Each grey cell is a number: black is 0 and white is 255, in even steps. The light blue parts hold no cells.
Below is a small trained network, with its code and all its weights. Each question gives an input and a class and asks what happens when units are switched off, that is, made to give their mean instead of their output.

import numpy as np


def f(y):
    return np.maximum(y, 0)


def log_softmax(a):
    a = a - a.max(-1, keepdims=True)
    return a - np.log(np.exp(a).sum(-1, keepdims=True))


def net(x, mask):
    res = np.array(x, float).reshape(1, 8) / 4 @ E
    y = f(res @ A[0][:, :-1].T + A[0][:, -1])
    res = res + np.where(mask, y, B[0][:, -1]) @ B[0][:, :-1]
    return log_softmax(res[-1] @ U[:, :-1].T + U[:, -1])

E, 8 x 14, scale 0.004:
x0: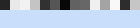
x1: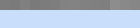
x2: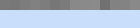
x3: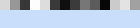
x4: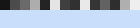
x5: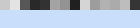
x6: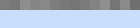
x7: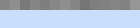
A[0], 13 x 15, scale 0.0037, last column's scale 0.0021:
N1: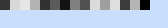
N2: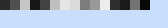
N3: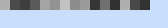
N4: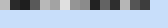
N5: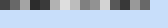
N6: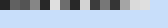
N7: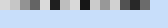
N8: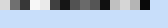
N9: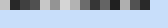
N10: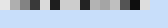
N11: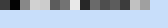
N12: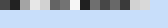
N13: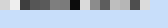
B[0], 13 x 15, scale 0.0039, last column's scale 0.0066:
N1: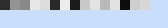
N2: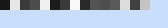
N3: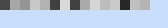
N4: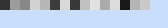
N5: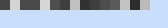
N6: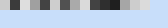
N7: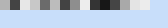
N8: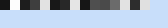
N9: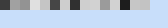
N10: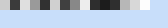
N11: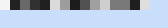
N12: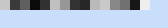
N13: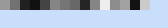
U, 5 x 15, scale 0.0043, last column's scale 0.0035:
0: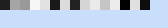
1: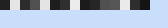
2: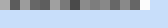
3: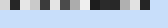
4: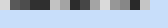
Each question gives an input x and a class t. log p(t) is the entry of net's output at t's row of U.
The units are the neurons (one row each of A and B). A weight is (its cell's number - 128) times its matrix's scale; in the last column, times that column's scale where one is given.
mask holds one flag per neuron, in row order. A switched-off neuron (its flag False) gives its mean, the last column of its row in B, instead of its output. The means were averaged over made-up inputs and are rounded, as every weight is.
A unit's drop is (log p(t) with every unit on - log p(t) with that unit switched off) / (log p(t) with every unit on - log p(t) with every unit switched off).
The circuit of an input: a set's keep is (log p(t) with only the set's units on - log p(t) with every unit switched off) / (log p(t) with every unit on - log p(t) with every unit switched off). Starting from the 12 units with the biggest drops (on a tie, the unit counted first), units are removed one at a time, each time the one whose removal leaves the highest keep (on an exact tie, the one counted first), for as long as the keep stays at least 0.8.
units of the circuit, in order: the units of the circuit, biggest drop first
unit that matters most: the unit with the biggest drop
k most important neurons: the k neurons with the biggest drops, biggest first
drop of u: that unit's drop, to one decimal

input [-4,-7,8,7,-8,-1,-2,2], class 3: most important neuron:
(N10)
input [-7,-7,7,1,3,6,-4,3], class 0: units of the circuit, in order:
(N4 N3)
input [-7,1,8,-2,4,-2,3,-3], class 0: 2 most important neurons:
(N4 N9)
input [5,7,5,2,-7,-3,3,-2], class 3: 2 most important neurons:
(N7 N10)
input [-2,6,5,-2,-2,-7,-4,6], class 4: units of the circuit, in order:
(N12 N11)
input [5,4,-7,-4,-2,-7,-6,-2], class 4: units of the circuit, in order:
(N12 N11)
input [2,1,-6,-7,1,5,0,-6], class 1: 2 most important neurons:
(N2 N5)
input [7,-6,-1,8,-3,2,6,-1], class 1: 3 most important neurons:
(N8 N4 N9)
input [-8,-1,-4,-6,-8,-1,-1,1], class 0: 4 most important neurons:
(N9 N4 N3 N6)
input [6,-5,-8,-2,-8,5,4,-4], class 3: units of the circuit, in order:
(N10 N7)
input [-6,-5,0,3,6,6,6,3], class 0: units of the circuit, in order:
(N4 N3)
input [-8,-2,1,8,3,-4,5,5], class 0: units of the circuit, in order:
(N4 N9)
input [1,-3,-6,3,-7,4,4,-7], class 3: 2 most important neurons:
(N10 N7)
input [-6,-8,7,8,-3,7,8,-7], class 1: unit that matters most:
N8
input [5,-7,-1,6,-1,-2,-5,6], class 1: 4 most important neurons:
(N8 N4 N9 N3)
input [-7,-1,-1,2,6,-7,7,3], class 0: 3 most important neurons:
(N4 N9 N3)
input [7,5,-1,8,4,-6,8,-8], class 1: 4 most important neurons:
(N8 N4 N9 N3)
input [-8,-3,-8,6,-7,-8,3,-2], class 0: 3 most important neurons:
(N9 N4 N3)
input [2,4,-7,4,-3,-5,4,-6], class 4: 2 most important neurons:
(N12 N11)
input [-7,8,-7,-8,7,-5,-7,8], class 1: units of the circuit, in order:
(N2)
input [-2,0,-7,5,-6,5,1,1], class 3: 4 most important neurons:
(N10 N7 N12 N2)
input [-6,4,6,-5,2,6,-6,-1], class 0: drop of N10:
0.1
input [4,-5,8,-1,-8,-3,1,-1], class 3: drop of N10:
0.3
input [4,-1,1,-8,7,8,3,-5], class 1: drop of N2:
0.5
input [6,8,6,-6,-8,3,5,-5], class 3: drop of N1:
-0.1
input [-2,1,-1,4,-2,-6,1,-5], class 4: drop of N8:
-0.1
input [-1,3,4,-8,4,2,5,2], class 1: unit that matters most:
N2
